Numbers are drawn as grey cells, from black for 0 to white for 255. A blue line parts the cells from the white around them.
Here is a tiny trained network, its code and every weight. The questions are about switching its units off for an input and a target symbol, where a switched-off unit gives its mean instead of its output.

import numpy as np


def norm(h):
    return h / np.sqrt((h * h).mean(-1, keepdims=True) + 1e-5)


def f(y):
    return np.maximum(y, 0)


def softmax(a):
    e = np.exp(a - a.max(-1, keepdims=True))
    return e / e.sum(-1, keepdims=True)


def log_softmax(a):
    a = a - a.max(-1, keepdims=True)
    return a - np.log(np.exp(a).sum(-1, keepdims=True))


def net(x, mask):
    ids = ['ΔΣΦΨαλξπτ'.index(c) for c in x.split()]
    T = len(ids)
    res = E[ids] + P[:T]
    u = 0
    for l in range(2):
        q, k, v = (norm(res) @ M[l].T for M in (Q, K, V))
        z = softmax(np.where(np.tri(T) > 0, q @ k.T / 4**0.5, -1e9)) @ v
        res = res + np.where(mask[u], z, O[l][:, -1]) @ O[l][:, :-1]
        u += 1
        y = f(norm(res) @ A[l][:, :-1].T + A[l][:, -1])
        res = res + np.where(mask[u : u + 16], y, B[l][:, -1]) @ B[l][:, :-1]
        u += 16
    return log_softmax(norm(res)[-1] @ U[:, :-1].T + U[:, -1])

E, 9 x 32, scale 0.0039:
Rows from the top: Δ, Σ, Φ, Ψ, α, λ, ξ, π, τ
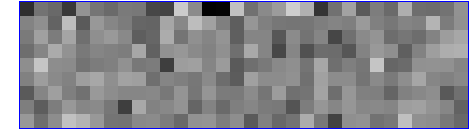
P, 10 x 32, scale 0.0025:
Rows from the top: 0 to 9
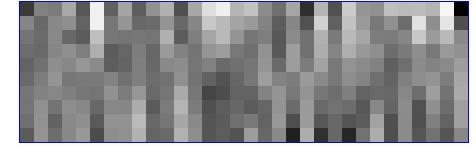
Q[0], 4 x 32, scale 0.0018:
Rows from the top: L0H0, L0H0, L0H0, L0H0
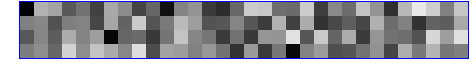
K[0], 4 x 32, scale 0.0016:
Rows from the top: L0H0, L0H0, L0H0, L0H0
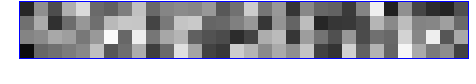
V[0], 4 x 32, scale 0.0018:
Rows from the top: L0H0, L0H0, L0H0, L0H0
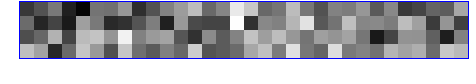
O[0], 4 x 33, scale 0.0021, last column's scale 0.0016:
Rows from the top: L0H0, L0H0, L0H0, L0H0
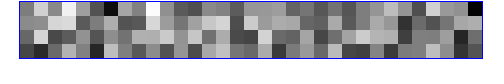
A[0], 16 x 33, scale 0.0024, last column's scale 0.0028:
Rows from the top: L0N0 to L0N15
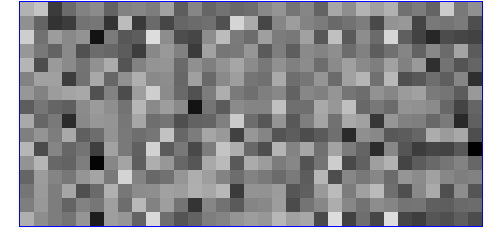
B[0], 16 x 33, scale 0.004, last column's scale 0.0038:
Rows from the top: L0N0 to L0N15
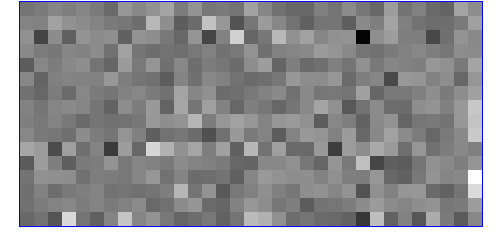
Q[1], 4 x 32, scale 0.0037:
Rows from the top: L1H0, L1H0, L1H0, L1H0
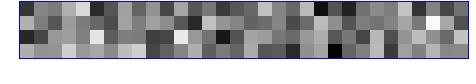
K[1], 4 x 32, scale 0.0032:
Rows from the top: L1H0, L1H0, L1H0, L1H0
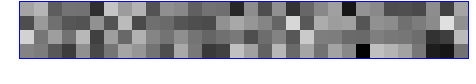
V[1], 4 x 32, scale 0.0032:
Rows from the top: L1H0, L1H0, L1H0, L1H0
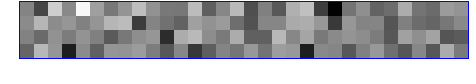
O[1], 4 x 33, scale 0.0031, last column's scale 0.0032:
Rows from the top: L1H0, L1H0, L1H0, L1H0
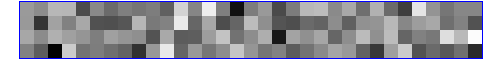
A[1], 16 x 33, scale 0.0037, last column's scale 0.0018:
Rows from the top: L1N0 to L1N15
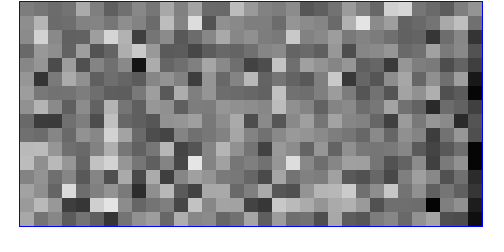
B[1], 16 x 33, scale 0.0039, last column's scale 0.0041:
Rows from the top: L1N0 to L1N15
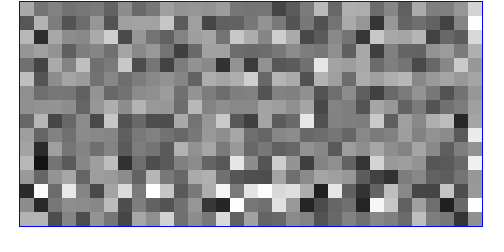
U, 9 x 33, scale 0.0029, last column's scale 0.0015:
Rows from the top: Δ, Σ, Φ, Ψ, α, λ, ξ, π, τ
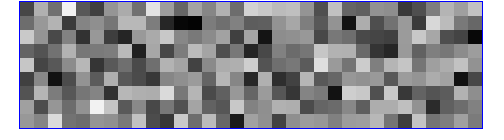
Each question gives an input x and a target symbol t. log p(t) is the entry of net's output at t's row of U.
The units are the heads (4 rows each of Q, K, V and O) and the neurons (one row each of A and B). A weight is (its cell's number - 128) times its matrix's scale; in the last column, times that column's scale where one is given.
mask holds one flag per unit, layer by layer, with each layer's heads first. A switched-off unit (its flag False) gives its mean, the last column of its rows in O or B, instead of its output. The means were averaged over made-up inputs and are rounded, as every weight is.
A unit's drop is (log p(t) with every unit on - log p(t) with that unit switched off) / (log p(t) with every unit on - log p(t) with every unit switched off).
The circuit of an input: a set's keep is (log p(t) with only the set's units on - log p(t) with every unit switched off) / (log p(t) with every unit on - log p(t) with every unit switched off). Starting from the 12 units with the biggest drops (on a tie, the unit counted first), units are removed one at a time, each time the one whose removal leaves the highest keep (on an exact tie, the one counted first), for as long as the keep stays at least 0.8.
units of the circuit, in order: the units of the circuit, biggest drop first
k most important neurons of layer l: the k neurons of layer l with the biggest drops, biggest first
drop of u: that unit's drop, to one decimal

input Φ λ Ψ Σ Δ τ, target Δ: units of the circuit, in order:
(L1H0 L1N13)
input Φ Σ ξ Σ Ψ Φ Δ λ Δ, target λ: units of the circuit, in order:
(L1H0 L1N8 L0H0)
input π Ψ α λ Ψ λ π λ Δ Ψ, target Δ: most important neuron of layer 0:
(L0N1)
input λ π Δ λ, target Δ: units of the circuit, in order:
(L1N13 L1H0)
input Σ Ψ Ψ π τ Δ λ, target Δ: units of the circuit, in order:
(L1H0 L1N13)
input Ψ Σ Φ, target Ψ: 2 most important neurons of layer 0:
(L0N1 L0N13)
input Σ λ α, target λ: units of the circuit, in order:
(L1H0 L0H0 L1N8)
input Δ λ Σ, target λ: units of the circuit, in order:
(L0H0 L1H0 L1N8)
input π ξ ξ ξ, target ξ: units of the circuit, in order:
(L0H0 L1N1)
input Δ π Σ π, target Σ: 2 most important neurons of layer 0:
(L0N9 L0N4)
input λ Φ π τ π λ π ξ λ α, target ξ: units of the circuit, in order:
(L1N1 L1H0 L0H0 L1N11)
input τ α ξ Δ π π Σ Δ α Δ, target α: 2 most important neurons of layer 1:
(L1N5 L1N0)
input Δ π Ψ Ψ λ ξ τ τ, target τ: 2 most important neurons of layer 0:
(L0N6 L0N1)
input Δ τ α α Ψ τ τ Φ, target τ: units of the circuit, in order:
(L1H0)
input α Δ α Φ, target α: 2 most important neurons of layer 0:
(L0N9 L0N13)
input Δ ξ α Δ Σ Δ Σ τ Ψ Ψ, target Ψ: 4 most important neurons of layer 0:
(L0N11 L0N9 L0N12 L0N8)
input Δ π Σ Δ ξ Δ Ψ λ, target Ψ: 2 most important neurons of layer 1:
(L1N4 L1N12)
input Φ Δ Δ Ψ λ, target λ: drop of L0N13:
0.2
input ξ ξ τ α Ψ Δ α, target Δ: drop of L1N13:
0.2
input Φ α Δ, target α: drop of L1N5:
0.1
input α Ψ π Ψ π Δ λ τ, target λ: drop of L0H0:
1.1
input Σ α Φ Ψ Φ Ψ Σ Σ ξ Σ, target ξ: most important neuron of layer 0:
(L0N7)
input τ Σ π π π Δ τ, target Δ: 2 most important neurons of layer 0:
(L0N4 L0N8)
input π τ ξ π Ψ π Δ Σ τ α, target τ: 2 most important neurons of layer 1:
(L1N14 L1N11)
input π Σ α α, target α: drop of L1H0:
0.9
